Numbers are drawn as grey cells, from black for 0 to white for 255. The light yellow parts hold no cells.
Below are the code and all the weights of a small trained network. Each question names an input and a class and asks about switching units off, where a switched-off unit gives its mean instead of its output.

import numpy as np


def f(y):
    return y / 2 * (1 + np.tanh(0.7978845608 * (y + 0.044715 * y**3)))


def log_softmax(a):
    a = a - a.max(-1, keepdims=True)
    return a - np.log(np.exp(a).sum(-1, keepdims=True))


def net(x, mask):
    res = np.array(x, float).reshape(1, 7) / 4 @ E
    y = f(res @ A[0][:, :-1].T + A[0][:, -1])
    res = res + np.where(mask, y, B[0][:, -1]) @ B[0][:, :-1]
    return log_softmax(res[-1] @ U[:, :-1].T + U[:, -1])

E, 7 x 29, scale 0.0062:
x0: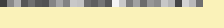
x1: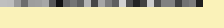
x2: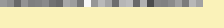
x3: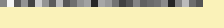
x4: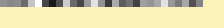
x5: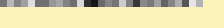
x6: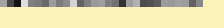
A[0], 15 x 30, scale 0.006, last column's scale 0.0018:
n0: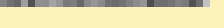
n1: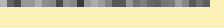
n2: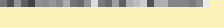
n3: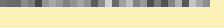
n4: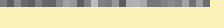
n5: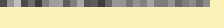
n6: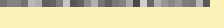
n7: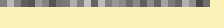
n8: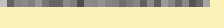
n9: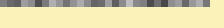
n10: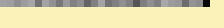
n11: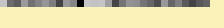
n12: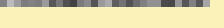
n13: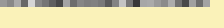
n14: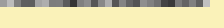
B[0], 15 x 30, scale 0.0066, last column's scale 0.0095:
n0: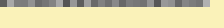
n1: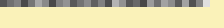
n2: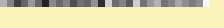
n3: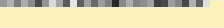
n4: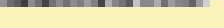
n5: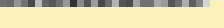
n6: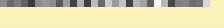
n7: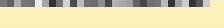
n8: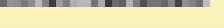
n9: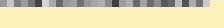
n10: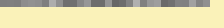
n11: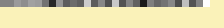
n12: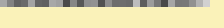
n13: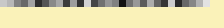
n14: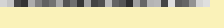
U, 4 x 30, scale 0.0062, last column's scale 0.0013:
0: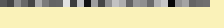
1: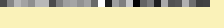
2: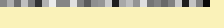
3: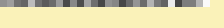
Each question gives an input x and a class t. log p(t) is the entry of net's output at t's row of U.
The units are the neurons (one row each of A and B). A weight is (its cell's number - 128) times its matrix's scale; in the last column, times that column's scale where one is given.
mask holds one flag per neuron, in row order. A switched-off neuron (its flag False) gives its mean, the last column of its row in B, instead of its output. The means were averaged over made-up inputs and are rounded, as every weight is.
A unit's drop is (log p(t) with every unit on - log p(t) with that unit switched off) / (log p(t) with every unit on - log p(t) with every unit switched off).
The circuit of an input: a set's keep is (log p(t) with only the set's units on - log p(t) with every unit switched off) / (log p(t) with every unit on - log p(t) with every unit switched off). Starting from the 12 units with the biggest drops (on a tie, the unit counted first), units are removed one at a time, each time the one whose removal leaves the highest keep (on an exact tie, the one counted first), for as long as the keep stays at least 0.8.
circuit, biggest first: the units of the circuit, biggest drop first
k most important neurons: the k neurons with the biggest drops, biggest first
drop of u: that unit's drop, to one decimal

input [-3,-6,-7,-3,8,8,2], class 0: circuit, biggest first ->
(n6)
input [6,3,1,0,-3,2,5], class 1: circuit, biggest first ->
(n2; n14)
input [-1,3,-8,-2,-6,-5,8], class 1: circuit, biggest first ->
(n14; n2; n13)
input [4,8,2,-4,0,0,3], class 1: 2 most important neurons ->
(n14; n2)
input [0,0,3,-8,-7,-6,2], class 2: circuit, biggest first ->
(n9; n3)
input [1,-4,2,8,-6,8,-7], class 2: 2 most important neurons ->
(n3; n9)
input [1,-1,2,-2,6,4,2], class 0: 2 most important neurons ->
(n6; n14)
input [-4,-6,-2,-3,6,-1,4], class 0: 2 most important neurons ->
(n6; n13)
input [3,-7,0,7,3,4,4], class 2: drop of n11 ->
0.2
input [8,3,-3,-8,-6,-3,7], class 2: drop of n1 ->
0.2
